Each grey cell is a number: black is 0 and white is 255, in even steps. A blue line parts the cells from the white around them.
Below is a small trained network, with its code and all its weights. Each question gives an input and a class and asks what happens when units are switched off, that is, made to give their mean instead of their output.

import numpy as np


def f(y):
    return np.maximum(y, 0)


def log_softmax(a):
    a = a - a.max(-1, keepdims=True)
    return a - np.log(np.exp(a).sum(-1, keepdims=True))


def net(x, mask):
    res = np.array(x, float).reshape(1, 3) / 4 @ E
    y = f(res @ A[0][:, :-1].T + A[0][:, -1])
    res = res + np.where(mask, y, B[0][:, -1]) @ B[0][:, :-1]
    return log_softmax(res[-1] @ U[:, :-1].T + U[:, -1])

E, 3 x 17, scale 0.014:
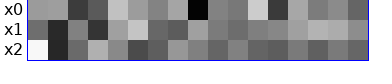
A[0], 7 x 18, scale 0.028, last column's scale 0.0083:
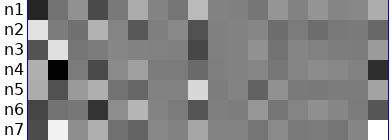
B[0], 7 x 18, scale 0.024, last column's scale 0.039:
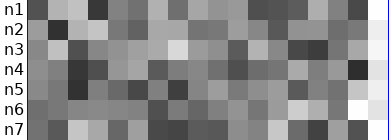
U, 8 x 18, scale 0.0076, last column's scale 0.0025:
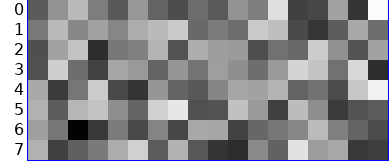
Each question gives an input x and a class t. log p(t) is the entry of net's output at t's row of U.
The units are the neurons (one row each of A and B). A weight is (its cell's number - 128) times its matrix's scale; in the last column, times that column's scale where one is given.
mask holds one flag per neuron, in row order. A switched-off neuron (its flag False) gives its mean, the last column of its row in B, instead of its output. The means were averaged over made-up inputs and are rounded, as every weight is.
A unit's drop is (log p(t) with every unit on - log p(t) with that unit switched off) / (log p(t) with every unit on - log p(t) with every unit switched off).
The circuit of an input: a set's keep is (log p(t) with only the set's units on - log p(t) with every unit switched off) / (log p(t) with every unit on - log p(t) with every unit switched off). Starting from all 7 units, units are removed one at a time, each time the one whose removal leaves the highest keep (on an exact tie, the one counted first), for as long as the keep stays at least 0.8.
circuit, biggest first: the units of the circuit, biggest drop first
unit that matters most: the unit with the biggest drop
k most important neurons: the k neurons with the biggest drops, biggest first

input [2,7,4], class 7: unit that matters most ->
n4
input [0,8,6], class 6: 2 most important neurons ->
[n5 n7]
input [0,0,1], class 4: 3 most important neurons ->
[n1 n4 n3]
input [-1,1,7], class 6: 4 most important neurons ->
[n4 n5 n7 n6]
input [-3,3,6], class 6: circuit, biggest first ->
[n5 n4]
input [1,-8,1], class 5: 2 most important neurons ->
[n2 n5]
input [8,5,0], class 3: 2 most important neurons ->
[n6 n7]
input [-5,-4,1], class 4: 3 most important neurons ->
[n5 n1 n4]
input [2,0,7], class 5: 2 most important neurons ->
[n2 n7]
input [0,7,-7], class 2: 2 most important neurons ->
[n1 n5]
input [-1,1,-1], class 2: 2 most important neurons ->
[n7 n3]
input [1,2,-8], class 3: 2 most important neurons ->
[n6 n3]
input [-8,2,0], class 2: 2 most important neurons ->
[n1 n4]
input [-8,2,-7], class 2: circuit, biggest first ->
[n1]
